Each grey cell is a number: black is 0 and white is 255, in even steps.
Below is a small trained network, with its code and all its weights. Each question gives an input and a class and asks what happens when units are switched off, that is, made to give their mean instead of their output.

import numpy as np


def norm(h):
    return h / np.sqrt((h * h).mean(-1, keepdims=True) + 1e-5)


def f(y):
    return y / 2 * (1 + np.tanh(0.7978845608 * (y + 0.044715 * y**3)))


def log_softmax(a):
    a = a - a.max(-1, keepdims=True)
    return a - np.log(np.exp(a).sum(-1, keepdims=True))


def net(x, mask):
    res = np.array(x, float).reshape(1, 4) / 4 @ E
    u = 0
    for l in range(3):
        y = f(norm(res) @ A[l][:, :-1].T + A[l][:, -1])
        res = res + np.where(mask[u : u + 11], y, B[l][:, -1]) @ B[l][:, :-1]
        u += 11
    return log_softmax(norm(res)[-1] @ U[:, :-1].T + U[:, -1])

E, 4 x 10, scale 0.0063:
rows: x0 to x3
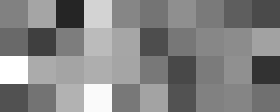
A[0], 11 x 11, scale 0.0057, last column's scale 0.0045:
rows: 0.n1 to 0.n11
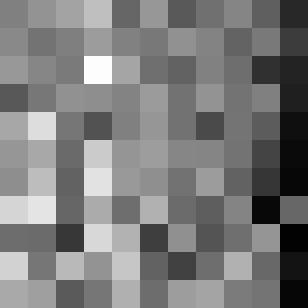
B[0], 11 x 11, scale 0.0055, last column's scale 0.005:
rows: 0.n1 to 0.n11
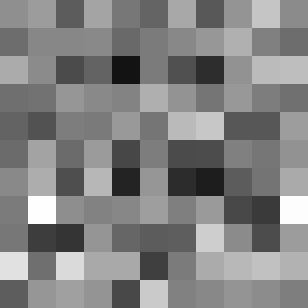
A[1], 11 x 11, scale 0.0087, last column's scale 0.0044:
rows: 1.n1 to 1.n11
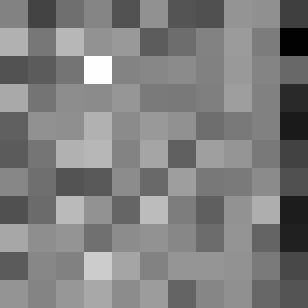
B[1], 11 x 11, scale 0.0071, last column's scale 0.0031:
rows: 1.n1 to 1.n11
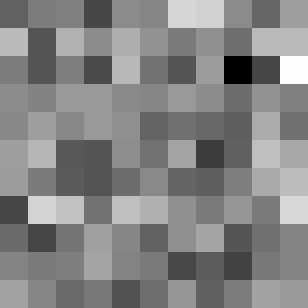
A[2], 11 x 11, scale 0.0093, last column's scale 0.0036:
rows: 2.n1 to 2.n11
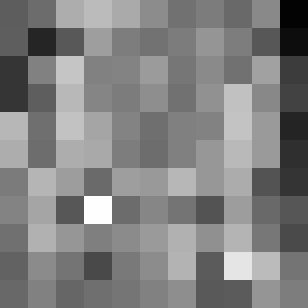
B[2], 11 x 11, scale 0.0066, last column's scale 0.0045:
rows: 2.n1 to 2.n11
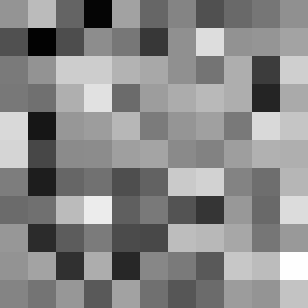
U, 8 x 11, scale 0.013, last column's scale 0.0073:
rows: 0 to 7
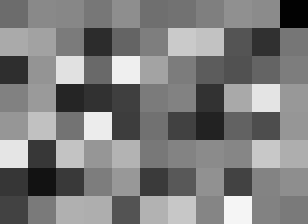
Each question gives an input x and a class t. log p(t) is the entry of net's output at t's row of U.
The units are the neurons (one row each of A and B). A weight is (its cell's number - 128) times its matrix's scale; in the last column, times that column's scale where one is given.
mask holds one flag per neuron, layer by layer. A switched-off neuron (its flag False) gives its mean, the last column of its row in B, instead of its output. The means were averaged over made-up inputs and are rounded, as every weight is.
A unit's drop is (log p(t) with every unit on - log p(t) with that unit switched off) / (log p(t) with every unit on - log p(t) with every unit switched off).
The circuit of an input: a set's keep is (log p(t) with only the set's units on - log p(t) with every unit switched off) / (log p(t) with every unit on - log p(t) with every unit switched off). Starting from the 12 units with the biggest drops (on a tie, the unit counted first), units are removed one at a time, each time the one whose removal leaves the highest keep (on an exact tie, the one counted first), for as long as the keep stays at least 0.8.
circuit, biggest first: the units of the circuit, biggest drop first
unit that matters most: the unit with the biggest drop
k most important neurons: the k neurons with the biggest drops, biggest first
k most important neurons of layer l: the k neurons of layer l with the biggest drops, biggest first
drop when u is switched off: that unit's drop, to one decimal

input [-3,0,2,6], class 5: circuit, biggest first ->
(0.n10, 2.n5)
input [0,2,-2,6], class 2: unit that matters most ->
1.n8
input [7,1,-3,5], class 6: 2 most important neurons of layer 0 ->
(0.n9, 0.n8)
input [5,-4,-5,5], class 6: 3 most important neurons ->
(1.n3, 0.n8, 0.n11)
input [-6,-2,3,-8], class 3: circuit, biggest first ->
(1.n3, 2.n10)
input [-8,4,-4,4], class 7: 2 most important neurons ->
(2.n10, 2.n4)
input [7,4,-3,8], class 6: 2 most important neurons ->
(1.n3, 2.n2)
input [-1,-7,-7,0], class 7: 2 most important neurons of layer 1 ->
(1.n6, 1.n8)
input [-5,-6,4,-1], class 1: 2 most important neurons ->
(0.n8, 0.n5)
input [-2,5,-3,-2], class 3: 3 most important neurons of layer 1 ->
(1.n7, 1.n3, 1.n8)
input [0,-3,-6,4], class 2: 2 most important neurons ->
(0.n3, 1.n3)
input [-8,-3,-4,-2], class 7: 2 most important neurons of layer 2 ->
(2.n4, 2.n3)
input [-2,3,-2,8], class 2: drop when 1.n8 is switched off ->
0.1
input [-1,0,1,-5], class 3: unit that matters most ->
0.n8
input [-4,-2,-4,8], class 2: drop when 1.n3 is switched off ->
0.2
